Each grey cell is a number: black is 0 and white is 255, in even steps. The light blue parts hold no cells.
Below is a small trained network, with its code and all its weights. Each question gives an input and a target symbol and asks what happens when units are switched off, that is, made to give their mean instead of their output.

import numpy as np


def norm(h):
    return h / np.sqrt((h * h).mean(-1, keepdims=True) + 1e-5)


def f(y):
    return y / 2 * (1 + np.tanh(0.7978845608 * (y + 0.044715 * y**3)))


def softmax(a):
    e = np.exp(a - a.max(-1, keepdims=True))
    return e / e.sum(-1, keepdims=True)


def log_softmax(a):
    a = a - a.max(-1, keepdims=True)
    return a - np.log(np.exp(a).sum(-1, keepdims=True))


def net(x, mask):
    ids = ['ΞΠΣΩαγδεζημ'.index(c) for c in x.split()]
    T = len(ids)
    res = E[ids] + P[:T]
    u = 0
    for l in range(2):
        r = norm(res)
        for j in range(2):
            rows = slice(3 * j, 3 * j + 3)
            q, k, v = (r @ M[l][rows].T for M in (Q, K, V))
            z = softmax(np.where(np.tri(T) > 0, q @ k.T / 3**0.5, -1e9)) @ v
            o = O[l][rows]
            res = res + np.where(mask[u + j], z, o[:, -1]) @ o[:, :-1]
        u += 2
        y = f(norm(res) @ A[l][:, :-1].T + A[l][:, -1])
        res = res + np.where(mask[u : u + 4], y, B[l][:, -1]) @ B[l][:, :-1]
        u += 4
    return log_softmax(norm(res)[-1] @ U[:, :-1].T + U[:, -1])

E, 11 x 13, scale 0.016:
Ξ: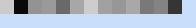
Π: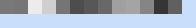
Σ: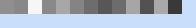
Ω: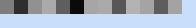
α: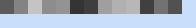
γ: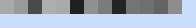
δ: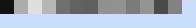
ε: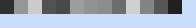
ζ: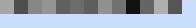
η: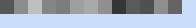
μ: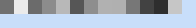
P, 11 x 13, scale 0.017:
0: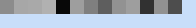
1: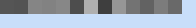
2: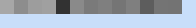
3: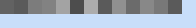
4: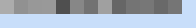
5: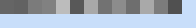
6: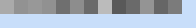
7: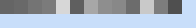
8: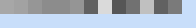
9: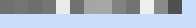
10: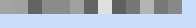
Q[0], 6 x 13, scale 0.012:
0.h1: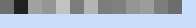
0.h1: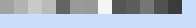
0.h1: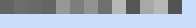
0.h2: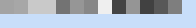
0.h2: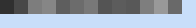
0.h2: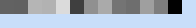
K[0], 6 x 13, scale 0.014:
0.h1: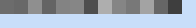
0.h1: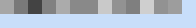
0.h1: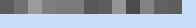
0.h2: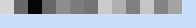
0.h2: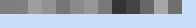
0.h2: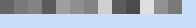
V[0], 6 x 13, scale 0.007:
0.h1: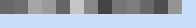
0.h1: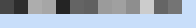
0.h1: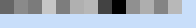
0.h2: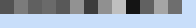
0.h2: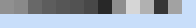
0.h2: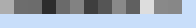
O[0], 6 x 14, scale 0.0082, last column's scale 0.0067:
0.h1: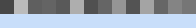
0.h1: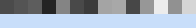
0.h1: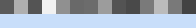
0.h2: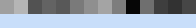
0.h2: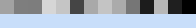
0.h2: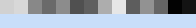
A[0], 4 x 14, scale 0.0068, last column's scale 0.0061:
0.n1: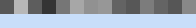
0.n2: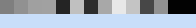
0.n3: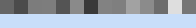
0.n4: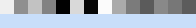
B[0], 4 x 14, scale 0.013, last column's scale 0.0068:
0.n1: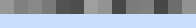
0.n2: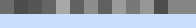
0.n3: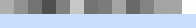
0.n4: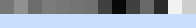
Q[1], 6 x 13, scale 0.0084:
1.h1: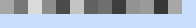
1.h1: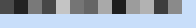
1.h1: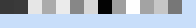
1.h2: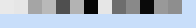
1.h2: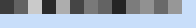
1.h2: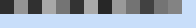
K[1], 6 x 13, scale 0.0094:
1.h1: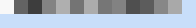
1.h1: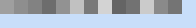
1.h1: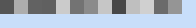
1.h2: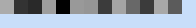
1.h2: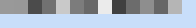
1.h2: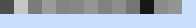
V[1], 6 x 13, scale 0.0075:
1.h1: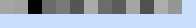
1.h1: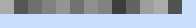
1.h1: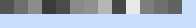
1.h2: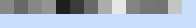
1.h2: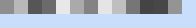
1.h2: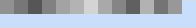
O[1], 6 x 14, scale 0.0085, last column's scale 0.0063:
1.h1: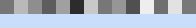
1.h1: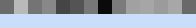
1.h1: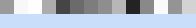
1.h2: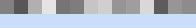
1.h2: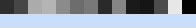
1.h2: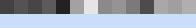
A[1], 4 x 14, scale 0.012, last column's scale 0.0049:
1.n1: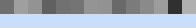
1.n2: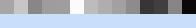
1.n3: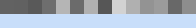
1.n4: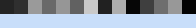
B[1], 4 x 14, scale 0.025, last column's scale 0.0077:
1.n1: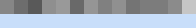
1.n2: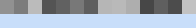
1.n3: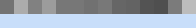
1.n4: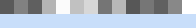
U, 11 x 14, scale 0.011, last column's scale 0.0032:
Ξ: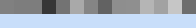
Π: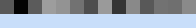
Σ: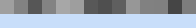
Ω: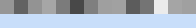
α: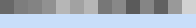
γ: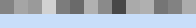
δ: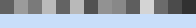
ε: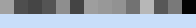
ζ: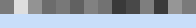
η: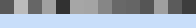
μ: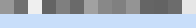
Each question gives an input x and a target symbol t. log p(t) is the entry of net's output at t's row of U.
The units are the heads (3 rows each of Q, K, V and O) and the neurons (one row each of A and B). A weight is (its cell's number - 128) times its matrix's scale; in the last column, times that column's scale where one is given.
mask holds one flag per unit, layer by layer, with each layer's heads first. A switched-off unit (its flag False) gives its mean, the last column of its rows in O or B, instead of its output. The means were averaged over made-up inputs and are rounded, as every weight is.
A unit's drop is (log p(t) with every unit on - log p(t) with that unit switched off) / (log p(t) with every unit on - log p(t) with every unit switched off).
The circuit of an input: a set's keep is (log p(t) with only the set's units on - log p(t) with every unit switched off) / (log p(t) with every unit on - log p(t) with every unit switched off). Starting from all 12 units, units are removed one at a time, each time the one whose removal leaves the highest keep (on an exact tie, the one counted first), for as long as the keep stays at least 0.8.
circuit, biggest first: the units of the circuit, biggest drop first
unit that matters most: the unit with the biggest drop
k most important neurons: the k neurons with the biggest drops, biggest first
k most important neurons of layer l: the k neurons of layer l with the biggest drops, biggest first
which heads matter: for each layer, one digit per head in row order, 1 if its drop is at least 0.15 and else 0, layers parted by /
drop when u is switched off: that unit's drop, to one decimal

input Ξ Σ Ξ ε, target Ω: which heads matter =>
01 / 10
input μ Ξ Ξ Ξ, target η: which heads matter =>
01 / 00
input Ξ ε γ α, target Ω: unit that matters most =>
1.h1
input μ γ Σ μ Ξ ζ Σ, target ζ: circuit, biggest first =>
0.h2, 0.n4
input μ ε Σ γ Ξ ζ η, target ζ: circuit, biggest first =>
0.h2, 0.n4
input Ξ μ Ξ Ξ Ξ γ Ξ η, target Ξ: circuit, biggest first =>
0.h2, 1.n4
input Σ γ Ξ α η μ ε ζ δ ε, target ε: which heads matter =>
01 / 00
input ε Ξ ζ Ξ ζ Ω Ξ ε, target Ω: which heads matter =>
00 / 10
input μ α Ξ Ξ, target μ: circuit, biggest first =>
1.n4, 1.h2
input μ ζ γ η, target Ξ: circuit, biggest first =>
0.h2, 1.h2, 1.n4
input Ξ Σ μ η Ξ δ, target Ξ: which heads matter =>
01 / 00
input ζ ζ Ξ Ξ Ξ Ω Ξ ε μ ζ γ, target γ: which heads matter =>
10 / 00
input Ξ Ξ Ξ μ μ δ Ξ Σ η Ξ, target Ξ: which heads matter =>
01 / 00
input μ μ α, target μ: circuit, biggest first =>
0.h1, 1.n2
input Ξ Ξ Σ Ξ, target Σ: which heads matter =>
00 / 01
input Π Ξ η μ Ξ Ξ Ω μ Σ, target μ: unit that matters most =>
0.h1
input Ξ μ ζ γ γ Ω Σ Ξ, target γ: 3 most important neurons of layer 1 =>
1.n3, 1.n4, 1.n2
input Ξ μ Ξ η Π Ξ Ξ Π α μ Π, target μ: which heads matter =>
10 / 00
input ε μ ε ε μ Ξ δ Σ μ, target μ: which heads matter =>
00 / 00
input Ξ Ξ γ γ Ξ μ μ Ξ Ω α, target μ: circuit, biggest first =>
1.n4
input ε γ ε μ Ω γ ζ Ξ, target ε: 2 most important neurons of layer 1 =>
1.n1, 1.n4
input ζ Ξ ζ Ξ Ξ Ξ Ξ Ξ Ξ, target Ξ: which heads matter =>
00 / 00
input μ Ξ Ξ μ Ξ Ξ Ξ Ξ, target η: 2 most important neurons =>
1.n3, 1.n4
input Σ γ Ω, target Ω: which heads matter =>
11 / 00
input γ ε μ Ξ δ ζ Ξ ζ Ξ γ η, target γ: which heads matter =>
10 / 10
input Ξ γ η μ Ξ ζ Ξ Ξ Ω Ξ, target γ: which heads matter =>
00 / 00
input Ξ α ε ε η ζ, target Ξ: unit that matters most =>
0.h2
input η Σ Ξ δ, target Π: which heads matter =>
01 / 11
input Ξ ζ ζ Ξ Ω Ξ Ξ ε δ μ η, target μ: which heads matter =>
10 / 00
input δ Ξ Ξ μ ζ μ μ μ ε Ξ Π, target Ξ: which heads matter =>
00 / 00
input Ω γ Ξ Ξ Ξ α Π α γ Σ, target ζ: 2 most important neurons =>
1.n3, 1.n4
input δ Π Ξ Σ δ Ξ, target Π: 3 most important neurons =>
1.n4, 0.n3, 1.n3
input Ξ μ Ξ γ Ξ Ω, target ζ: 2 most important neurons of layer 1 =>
1.n3, 1.n4
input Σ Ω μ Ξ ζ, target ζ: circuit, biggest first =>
0.n4
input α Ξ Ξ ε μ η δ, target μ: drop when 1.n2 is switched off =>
0.2
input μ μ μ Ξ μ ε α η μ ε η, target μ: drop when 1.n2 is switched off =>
0.3
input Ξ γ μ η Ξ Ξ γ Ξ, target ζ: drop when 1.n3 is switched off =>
1.1
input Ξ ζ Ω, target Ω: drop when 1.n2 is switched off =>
0.0
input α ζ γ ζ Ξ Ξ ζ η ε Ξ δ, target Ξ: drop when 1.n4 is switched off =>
0.1
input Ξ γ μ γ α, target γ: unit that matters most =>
0.h1
